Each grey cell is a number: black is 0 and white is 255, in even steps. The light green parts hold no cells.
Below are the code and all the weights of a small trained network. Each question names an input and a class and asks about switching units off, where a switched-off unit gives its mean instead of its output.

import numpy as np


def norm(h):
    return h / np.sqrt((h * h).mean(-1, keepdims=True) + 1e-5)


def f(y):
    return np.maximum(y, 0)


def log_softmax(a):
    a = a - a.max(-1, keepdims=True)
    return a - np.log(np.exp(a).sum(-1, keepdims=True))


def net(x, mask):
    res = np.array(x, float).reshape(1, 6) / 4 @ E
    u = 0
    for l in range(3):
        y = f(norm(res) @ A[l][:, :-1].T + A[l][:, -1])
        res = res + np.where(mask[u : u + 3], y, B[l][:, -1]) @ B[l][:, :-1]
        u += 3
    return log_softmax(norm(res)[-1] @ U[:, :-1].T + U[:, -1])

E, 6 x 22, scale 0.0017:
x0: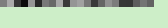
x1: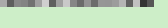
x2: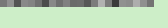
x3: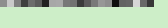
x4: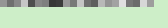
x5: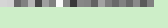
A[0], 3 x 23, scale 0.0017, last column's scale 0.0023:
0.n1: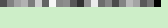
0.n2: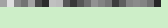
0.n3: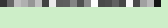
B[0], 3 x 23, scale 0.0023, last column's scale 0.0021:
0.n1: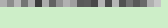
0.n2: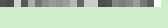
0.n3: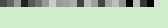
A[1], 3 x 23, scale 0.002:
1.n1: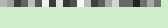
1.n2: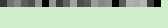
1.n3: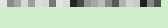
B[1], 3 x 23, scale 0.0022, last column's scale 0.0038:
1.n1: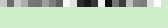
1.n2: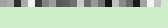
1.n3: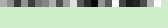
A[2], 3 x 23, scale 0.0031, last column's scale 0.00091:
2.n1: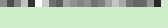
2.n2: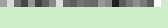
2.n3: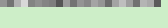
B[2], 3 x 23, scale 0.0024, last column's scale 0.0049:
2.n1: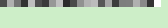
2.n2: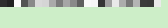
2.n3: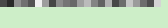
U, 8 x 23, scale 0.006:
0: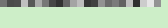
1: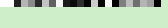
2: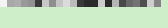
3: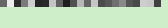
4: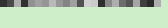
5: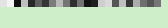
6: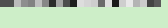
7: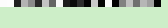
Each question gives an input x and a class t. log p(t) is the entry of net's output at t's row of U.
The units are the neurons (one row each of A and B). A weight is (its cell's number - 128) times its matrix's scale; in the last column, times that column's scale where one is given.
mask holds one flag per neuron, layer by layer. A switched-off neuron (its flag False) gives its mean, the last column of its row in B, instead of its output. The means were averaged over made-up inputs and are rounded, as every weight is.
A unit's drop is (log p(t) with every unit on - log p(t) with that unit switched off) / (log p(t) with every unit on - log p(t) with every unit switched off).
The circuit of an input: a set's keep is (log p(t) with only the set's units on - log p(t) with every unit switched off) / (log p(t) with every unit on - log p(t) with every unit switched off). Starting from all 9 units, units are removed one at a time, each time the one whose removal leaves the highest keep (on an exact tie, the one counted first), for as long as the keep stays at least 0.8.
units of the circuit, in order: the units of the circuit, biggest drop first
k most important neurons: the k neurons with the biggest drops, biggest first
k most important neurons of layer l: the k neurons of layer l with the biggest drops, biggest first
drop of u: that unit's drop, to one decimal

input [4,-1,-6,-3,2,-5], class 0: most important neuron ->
(2.n2)
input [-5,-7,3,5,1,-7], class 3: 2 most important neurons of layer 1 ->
(1.n2 1.n1)
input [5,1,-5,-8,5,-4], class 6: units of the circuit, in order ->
(1.n3 2.n3)
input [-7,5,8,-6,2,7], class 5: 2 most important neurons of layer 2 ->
(2.n1 2.n2)
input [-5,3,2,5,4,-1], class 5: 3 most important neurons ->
(1.n3 2.n2 1.n1)
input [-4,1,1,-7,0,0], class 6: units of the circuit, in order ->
(2.n3 2.n1)
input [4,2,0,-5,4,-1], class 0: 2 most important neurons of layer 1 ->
(1.n1 1.n3)
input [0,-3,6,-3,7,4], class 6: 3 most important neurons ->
(2.n3 1.n3 1.n2)
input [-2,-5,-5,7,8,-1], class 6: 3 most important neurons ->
(1.n3 2.n3 1.n1)
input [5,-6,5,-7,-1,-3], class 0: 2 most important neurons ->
(2.n1 2.n2)
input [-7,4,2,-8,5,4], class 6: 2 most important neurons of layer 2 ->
(2.n1 2.n3)
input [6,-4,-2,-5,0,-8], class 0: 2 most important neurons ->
(2.n2 0.n2)
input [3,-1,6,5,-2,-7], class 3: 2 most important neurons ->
(1.n2 2.n3)
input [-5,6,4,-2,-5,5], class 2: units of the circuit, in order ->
(1.n3)
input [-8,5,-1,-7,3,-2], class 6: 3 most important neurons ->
(2.n1 2.n2 2.n3)
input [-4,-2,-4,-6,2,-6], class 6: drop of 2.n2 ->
0.1
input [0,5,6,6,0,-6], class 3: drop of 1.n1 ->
0.3
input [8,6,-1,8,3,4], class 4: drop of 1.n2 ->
0.0
